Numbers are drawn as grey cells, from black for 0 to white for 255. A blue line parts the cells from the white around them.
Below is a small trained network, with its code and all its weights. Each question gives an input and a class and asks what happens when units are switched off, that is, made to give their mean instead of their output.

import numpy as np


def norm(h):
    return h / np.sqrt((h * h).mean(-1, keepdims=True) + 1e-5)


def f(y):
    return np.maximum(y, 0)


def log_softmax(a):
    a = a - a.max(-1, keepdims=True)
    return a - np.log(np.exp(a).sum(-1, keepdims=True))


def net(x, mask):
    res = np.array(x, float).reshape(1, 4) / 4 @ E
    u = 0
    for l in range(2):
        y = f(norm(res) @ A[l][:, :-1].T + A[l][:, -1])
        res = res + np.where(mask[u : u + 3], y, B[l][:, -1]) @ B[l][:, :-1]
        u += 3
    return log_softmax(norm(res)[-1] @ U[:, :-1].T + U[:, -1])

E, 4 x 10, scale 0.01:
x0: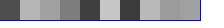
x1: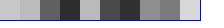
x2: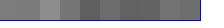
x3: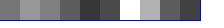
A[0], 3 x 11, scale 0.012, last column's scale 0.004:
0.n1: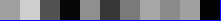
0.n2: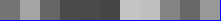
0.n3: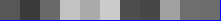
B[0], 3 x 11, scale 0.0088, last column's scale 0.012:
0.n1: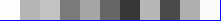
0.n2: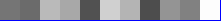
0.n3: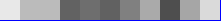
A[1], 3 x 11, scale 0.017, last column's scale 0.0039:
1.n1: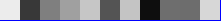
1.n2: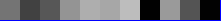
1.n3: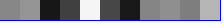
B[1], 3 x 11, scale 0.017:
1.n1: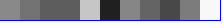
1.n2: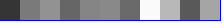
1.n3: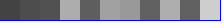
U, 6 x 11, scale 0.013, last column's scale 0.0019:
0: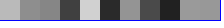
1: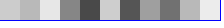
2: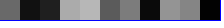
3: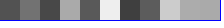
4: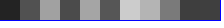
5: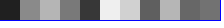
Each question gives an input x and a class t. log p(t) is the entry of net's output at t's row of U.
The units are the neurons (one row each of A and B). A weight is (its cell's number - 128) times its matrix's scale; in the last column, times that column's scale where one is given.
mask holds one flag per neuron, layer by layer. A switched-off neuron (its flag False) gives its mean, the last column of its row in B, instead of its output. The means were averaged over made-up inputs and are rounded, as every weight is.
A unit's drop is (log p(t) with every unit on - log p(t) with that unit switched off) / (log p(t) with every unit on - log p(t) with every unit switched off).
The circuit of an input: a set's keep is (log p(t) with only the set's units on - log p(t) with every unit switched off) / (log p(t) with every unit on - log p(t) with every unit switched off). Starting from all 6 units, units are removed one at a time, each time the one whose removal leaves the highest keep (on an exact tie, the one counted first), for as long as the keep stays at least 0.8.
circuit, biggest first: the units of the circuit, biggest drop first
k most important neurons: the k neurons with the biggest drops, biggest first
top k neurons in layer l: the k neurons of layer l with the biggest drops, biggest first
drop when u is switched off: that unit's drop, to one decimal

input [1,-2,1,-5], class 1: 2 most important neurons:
[1.n1 0.n3]
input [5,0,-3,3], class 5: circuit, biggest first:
[1.n1]
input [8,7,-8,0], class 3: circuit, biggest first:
[1.n3 0.n2]
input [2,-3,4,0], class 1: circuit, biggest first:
[1.n1 1.n3]
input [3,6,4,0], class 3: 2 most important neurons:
[1.n3 1.n1]
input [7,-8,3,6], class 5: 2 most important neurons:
[1.n1 0.n1]
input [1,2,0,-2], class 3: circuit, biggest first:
[0.n2 1.n1 1.n3]
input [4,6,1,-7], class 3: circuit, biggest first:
[1.n1 1.n3]
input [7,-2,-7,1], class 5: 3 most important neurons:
[1.n1 0.n1 0.n3]
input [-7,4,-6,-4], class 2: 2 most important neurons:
[1.n3 0.n2]
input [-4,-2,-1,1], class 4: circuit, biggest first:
[0.n1 1.n2]
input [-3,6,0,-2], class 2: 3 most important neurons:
[1.n3 0.n2 0.n3]
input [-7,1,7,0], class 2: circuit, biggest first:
[0.n2 1.n3]
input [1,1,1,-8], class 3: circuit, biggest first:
[1.n1]
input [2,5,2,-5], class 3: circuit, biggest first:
[1.n1 1.n3]
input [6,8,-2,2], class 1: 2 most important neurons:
[0.n1 1.n1]
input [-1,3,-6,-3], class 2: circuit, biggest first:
[1.n3 0.n2]
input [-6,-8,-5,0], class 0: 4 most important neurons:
[1.n1 0.n3 0.n2 1.n3]
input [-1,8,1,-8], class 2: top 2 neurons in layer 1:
[1.n3 1.n2]
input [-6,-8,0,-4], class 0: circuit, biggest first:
[0.n3]
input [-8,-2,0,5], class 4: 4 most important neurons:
[1.n2 0.n1 0.n3 0.n2]
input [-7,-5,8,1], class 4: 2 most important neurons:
[0.n1 1.n2]
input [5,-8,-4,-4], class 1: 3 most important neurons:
[1.n1 0.n3 1.n3]
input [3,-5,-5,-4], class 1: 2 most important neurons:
[1.n1 0.n3]
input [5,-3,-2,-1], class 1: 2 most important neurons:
[1.n1 1.n3]
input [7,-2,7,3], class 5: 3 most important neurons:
[1.n1 0.n1 0.n3]
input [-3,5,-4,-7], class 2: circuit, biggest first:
[1.n3]
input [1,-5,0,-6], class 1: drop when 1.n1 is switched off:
0.5
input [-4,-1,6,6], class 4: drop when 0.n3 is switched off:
0.1
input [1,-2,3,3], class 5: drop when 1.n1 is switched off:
0.4
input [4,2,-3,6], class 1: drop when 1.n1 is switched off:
0.2
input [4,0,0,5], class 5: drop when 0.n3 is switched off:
0.1
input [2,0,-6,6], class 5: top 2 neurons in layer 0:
[0.n2 0.n3]
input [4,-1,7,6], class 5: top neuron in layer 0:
[0.n1]
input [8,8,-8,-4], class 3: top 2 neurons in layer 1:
[1.n3 1.n1]
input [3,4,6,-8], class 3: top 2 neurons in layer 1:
[1.n1 1.n3]
